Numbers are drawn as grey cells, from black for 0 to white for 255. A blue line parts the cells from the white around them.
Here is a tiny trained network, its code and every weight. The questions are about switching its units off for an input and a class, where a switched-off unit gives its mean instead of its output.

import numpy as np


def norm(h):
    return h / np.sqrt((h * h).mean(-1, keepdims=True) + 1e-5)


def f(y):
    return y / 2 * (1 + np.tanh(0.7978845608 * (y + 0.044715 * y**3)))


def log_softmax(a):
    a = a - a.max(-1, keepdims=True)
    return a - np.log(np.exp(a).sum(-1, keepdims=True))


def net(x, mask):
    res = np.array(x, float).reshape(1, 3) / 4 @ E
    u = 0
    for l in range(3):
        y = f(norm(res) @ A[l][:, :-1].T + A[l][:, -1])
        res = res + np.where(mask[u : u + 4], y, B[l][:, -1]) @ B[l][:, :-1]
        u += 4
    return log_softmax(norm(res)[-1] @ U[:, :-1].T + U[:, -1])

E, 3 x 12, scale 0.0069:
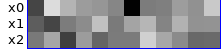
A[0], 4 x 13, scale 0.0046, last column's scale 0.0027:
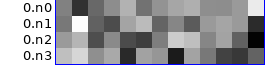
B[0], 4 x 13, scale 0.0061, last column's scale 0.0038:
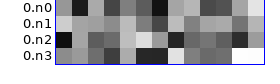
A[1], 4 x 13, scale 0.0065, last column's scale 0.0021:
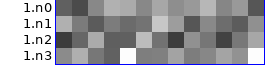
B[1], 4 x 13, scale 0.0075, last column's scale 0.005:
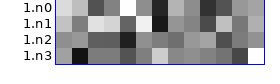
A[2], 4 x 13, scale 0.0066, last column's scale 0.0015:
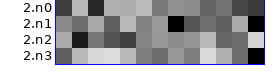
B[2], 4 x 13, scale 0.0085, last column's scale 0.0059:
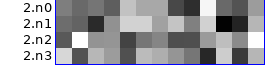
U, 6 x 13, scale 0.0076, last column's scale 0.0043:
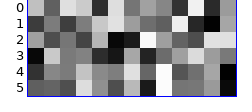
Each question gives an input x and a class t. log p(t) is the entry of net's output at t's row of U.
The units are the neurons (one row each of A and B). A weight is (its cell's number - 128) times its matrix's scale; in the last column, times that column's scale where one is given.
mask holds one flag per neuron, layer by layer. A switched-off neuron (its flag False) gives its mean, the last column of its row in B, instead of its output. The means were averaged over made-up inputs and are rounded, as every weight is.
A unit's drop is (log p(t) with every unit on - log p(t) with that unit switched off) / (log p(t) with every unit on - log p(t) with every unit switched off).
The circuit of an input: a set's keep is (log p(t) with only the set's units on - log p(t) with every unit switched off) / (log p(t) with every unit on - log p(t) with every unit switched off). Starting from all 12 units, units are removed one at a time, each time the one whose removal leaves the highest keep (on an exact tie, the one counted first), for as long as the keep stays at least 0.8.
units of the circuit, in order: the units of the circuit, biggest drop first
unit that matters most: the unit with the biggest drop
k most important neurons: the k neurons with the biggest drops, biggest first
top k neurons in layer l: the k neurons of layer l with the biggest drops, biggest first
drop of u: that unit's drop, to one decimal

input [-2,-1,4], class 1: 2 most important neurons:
[0.n2 2.n0]
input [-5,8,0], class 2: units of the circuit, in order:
[0.n0]
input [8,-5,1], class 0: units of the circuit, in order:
[2.n3 0.n0]
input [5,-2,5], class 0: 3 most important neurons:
[2.n3 0.n1 1.n0]
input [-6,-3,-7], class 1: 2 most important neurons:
[2.n1 1.n3]
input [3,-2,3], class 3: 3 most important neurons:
[1.n3 1.n1 0.n1]
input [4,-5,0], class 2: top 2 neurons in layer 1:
[1.n1 1.n3]
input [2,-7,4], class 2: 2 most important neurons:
[0.n3 2.n2]
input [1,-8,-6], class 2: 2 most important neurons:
[0.n3 0.n2]
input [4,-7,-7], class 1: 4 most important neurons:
[2.n1 0.n0 1.n1 1.n0]
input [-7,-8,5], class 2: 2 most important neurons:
[0.n3 1.n3]
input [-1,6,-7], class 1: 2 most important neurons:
[2.n1 0.n3]
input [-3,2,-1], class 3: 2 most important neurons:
[0.n0 2.n2]
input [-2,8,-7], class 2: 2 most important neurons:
[1.n0 0.n2]
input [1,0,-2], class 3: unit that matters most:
2.n2
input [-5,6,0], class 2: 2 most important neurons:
[1.n0 1.n3]
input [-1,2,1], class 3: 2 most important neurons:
[0.n0 2.n2]
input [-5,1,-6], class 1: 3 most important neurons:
[2.n1 1.n3 2.n3]
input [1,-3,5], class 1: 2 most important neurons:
[0.n2 2.n0]
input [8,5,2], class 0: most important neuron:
[2.n3]
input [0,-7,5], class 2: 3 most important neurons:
[0.n3 2.n2 2.n1]
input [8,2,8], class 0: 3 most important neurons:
[2.n3 0.n1 2.n1]
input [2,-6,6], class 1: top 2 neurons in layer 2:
[2.n0 2.n2]
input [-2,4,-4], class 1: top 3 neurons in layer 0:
[0.n3 0.n1 0.n0]
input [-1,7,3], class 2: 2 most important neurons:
[1.n0 0.n0]
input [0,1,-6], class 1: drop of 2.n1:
1.1
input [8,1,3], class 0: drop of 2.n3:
0.2
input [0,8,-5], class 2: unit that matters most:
1.n0
